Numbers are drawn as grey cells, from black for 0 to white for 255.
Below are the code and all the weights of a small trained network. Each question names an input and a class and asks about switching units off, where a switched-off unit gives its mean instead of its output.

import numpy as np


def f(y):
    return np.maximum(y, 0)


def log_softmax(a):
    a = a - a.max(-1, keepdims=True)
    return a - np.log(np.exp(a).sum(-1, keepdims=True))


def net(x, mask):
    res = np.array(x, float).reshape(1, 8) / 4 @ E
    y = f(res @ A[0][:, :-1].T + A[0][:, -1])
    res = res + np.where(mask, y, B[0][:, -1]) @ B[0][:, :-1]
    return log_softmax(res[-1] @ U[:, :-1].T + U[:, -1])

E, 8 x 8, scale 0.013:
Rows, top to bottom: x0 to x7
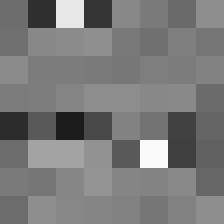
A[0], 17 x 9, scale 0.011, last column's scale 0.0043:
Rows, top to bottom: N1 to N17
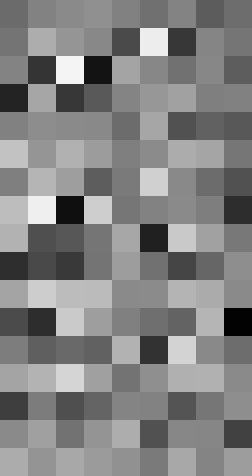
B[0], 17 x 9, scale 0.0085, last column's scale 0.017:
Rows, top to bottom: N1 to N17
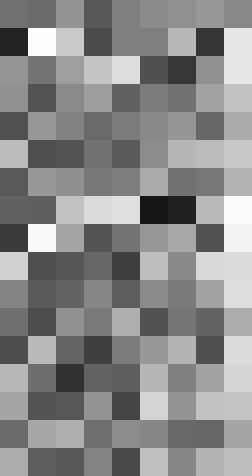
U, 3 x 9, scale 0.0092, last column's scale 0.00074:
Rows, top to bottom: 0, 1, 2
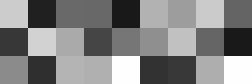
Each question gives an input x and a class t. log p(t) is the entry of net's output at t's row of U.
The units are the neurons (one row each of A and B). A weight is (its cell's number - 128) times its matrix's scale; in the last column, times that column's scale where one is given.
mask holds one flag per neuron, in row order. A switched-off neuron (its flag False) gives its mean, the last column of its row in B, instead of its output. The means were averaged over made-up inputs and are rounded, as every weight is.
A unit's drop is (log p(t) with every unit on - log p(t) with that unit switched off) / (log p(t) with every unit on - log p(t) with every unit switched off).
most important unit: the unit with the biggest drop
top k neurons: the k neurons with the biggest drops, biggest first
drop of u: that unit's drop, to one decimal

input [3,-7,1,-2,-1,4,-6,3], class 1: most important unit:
N8
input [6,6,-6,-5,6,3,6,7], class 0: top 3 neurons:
[N10; N8; N15]
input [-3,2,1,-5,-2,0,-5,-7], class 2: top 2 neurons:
[N10; N8]
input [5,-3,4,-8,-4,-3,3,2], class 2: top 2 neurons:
[N3; N10]
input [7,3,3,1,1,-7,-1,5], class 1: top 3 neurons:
[N9; N13; N8]
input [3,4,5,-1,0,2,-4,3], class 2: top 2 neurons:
[N9; N13]
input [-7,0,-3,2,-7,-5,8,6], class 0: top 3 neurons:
[N17; N14; N6]
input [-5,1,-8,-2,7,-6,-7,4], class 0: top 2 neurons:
[N10; N2]
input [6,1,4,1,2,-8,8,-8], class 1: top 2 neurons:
[N9; N13]
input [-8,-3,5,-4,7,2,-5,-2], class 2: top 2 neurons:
[N8; N14]
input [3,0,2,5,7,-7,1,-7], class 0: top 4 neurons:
[N10; N2; N15; N4]
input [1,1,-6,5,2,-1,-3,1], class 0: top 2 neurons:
[N8; N2]
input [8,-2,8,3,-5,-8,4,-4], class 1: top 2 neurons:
[N9; N13]
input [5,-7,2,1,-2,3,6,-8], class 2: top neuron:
[N3]
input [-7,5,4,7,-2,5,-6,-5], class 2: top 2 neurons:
[N8; N9]
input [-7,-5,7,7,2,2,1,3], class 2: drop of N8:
0.2
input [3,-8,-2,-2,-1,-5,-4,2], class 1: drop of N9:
0.1
